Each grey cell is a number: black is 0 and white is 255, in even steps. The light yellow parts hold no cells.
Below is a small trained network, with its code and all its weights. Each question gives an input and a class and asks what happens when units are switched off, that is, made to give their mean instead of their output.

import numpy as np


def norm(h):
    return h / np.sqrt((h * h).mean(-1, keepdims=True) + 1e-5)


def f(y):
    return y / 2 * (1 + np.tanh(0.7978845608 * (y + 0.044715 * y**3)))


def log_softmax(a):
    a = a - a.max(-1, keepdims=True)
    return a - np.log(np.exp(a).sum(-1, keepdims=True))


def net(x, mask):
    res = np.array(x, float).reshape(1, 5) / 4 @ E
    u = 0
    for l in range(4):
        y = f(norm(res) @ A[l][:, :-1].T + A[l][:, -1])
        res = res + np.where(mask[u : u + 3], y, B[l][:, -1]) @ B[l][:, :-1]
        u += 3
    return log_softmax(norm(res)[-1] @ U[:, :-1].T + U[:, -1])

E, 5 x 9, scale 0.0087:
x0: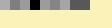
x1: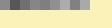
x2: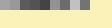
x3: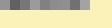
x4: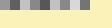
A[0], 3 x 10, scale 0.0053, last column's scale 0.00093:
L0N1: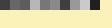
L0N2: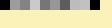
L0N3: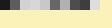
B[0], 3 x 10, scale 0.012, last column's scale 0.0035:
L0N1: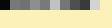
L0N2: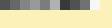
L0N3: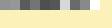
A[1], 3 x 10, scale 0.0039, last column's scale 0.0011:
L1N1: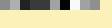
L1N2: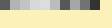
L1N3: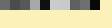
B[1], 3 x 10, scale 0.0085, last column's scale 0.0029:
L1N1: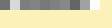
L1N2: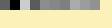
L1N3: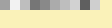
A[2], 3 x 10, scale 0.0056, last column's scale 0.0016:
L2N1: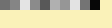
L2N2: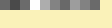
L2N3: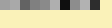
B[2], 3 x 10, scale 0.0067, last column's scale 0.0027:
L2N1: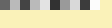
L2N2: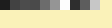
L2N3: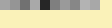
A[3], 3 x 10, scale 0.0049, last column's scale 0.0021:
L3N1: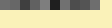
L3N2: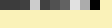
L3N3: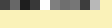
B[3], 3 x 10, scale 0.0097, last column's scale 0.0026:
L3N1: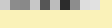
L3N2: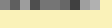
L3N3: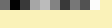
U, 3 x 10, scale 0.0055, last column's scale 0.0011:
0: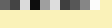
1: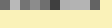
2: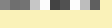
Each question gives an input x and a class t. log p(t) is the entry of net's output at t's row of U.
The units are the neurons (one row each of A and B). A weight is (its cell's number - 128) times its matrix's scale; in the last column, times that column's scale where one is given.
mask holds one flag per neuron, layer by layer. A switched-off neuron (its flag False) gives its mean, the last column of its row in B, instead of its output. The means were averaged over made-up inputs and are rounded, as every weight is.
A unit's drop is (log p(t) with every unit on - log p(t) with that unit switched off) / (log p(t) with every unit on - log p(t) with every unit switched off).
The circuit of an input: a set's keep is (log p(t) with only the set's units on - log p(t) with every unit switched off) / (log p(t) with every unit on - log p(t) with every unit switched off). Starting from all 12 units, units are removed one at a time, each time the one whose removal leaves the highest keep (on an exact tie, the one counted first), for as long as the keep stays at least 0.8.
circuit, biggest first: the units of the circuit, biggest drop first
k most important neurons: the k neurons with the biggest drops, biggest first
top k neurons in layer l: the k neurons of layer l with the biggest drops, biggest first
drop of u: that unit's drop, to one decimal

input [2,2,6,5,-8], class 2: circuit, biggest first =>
(L0N3; L3N3)
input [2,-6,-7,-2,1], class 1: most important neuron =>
(L0N3)
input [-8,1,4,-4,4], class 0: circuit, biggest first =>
(L0N2; L3N2)
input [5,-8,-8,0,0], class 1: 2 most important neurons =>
(L0N3; L0N2)
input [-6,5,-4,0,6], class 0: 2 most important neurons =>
(L0N2; L0N1)
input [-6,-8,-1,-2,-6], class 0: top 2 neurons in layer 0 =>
(L0N2; L0N1)
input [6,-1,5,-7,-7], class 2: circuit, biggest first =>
(L3N3; L0N1; L0N3)
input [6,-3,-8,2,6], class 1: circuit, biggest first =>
(L0N3; L0N2)
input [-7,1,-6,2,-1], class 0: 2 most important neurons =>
(L0N2; L0N1)
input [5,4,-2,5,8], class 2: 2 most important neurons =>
(L2N1; L0N3)
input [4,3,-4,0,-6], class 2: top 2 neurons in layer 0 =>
(L0N1; L0N2)
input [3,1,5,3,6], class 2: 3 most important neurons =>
(L2N1; L0N3; L2N2)
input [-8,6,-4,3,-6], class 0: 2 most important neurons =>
(L0N1; L0N2)
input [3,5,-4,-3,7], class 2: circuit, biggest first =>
(L2N1)
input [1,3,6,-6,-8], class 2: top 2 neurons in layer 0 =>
(L0N3; L0N2)
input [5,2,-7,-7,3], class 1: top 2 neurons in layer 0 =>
(L0N3; L0N2)
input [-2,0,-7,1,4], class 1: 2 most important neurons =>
(L0N3; L1N3)
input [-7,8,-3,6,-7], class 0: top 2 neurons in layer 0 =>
(L0N1; L0N2)
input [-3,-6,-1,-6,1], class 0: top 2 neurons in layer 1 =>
(L1N2; L1N3)
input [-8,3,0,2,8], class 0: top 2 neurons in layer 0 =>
(L0N2; L0N1)
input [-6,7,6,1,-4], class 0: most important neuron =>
(L0N1)
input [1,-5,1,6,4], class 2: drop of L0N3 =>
0.3
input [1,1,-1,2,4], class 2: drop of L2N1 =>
0.3
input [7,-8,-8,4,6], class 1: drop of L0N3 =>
0.6
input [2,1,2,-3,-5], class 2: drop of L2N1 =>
-0.1
